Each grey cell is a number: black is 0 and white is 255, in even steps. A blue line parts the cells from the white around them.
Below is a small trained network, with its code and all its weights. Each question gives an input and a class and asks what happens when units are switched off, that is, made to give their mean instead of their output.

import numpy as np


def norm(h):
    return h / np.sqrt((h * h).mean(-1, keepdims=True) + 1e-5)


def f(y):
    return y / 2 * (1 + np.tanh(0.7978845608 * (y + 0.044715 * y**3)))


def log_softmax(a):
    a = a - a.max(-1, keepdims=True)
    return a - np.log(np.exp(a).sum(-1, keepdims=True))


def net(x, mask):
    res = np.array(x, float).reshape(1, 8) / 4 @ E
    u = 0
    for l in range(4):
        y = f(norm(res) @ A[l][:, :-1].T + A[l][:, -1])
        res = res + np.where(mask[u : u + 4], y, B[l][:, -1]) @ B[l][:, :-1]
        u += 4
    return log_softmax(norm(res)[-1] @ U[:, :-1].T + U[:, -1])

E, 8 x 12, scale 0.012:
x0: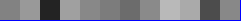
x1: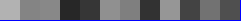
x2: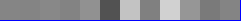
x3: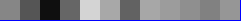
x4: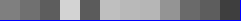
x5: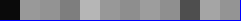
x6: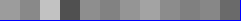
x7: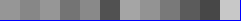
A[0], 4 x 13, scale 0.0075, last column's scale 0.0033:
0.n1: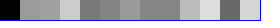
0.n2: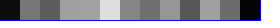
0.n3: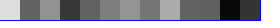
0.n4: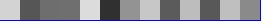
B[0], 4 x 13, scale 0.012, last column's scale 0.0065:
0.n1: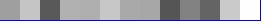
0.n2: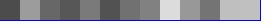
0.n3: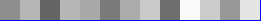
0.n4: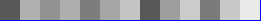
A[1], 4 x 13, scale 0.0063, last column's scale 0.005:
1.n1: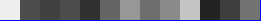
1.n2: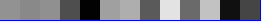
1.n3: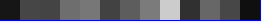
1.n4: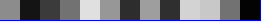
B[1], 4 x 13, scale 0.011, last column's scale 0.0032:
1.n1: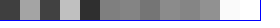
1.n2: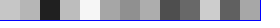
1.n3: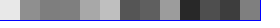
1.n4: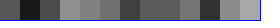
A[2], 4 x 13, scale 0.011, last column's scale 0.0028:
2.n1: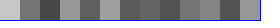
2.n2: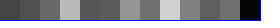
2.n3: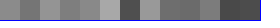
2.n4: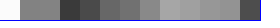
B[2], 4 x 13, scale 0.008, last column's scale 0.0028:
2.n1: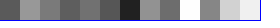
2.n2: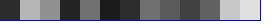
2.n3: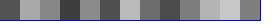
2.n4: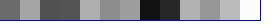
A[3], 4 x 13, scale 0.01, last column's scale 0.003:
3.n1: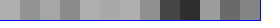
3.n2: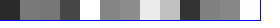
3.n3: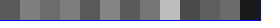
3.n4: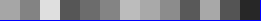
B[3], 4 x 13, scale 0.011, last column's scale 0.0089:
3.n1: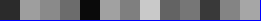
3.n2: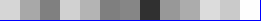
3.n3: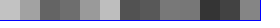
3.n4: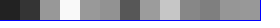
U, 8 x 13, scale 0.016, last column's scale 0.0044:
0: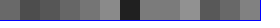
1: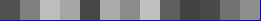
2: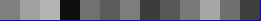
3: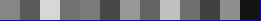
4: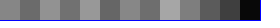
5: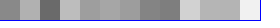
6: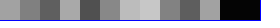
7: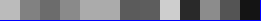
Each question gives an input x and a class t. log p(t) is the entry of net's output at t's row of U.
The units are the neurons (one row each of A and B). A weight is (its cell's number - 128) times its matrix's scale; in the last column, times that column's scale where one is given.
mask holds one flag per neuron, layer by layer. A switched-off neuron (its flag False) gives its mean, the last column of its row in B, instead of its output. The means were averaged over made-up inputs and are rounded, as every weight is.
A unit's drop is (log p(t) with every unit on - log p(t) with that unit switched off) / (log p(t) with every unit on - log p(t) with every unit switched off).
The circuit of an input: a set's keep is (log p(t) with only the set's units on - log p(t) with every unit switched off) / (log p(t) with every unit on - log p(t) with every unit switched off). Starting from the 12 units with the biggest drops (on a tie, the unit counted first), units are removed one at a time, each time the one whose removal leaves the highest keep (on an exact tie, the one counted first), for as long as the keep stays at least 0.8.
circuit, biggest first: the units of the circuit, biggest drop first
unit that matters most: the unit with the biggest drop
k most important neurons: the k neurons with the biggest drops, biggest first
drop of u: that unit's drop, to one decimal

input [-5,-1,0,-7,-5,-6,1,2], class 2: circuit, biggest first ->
3.n2, 0.n1
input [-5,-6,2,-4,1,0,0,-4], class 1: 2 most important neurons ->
3.n1, 0.n3
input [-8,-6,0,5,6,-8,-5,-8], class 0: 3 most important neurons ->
1.n4, 3.n2, 0.n3
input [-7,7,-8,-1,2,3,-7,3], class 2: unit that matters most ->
2.n1
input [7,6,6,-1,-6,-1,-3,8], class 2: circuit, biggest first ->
0.n1, 3.n2, 2.n4
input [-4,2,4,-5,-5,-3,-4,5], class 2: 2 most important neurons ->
2.n4, 3.n2
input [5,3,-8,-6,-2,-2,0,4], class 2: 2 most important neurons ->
3.n2, 0.n1
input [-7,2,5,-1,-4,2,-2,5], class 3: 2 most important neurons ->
3.n4, 0.n1
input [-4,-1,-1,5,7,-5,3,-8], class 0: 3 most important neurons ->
1.n4, 3.n2, 0.n4
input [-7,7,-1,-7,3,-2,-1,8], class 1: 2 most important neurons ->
3.n1, 3.n2
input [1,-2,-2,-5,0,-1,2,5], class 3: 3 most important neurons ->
0.n1, 1.n2, 0.n3
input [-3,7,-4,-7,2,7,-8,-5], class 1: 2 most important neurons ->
3.n2, 0.n1
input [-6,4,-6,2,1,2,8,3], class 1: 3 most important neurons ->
3.n1, 3.n4, 0.n2
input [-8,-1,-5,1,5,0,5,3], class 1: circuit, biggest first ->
3.n1
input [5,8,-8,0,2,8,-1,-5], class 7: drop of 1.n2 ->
0.0
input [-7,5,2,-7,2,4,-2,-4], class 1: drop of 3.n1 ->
0.2
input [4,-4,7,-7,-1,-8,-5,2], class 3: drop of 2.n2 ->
0.3
